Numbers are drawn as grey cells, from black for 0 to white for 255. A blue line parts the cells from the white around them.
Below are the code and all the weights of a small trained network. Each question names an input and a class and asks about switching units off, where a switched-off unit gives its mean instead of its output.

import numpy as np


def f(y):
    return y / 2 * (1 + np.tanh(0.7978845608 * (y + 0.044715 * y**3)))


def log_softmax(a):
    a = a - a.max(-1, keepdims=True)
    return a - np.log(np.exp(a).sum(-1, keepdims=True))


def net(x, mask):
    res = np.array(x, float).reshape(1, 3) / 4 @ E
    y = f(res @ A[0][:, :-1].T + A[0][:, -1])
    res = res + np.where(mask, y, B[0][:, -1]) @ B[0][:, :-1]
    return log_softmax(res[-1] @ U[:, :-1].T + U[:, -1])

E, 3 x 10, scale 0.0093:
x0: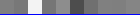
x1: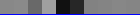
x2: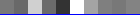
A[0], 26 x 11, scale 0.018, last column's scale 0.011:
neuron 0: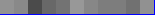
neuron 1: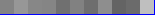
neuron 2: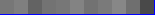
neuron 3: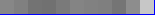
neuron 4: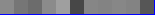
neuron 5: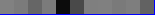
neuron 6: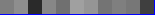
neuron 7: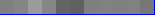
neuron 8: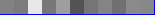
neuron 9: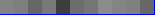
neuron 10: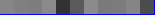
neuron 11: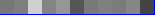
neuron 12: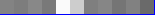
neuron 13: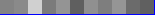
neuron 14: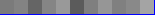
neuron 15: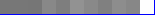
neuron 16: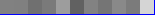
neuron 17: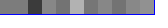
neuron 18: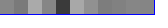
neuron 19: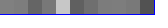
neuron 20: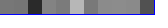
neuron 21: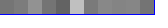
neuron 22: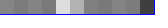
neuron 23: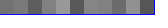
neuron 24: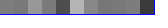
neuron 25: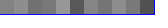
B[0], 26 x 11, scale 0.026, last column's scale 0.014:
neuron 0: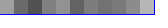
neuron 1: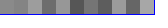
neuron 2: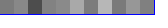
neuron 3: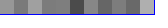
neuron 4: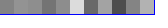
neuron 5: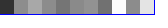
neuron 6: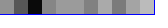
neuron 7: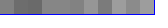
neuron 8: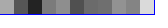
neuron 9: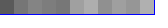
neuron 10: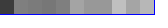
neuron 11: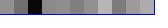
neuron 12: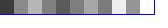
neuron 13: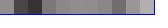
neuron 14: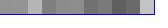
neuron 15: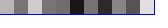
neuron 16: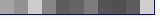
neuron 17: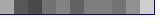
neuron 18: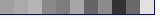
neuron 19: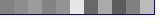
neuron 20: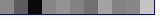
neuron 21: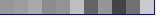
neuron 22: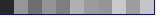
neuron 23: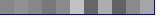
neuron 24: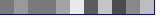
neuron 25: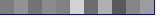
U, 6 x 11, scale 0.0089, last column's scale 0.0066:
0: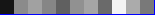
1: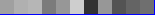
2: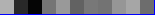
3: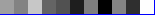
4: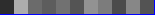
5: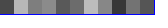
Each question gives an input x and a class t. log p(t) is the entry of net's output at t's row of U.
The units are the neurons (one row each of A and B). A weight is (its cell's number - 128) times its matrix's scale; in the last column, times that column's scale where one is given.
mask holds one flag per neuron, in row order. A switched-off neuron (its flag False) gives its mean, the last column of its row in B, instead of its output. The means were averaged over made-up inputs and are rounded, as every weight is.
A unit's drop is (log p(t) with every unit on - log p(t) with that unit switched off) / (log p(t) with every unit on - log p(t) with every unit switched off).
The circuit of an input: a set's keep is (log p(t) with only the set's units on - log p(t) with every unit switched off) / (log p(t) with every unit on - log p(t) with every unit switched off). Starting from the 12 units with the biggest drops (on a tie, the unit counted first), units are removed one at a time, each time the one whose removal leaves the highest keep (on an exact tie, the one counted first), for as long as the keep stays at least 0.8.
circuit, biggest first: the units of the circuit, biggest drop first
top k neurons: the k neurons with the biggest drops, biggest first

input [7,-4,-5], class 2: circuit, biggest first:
(neuron 8)
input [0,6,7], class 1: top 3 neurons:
(neuron 18; neuron 12; neuron 24)
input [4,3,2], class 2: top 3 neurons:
(neuron 12; neuron 16; neuron 8)
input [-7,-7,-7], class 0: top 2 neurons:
(neuron 12; neuron 22)
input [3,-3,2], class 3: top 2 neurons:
(neuron 5; neuron 10)
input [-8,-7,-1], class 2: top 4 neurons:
(neuron 20; neuron 17; neuron 6; neuron 5)
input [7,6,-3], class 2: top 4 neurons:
(neuron 8; neuron 12; neuron 11; neuron 13)
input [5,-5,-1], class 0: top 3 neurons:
(neuron 12; neuron 22; neuron 17)
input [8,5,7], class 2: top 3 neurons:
(neuron 8; neuron 11; neuron 13)
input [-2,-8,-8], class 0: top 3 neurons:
(neuron 12; neuron 22; neuron 18)
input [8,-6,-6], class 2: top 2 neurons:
(neuron 8; neuron 11)
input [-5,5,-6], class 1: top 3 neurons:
(neuron 12; neuron 4; neuron 14)
